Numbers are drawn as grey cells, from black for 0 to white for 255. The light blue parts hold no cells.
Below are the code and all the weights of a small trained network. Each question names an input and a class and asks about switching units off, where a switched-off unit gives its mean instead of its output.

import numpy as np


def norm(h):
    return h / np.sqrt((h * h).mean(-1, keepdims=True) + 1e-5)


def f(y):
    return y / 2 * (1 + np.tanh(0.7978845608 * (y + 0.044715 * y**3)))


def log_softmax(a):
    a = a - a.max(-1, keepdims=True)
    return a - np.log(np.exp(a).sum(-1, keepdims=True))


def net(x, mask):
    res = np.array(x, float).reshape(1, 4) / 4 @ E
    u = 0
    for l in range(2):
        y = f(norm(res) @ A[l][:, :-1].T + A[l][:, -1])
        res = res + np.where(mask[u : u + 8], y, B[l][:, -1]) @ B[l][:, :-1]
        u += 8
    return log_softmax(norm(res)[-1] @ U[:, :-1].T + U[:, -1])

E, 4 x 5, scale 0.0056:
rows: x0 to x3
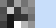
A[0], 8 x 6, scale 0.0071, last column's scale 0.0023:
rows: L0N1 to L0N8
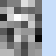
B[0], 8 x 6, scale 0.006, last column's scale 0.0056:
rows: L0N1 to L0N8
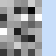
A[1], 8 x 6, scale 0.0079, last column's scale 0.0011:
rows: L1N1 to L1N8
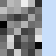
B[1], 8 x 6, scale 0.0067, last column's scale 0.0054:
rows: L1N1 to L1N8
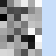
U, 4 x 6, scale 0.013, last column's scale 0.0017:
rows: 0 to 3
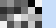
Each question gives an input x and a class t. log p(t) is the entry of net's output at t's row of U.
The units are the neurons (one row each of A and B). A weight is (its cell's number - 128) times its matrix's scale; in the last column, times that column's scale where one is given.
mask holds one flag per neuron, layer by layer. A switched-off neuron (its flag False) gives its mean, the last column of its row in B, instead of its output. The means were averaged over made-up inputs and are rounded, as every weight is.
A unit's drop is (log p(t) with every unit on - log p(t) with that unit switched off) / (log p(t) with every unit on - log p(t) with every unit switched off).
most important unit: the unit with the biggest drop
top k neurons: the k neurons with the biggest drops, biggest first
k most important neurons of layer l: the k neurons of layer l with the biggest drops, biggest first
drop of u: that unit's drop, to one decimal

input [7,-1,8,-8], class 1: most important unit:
L1N3
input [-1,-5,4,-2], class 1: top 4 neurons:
[L0N3; L1N3; L0N6; L1N6]
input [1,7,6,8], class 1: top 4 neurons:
[L0N3; L0N5; L1N1; L1N7]
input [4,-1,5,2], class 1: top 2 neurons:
[L1N3; L0N5]
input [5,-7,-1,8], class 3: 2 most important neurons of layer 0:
[L0N6; L0N5]
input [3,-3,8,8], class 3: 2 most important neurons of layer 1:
[L1N8; L1N1]
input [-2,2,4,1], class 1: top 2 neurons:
[L0N3; L0N2]
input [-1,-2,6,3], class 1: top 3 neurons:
[L1N3; L0N5; L1N6]
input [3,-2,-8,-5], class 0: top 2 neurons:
[L0N2; L1N6]
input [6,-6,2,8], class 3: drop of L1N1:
0.1
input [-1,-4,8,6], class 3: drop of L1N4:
-0.1
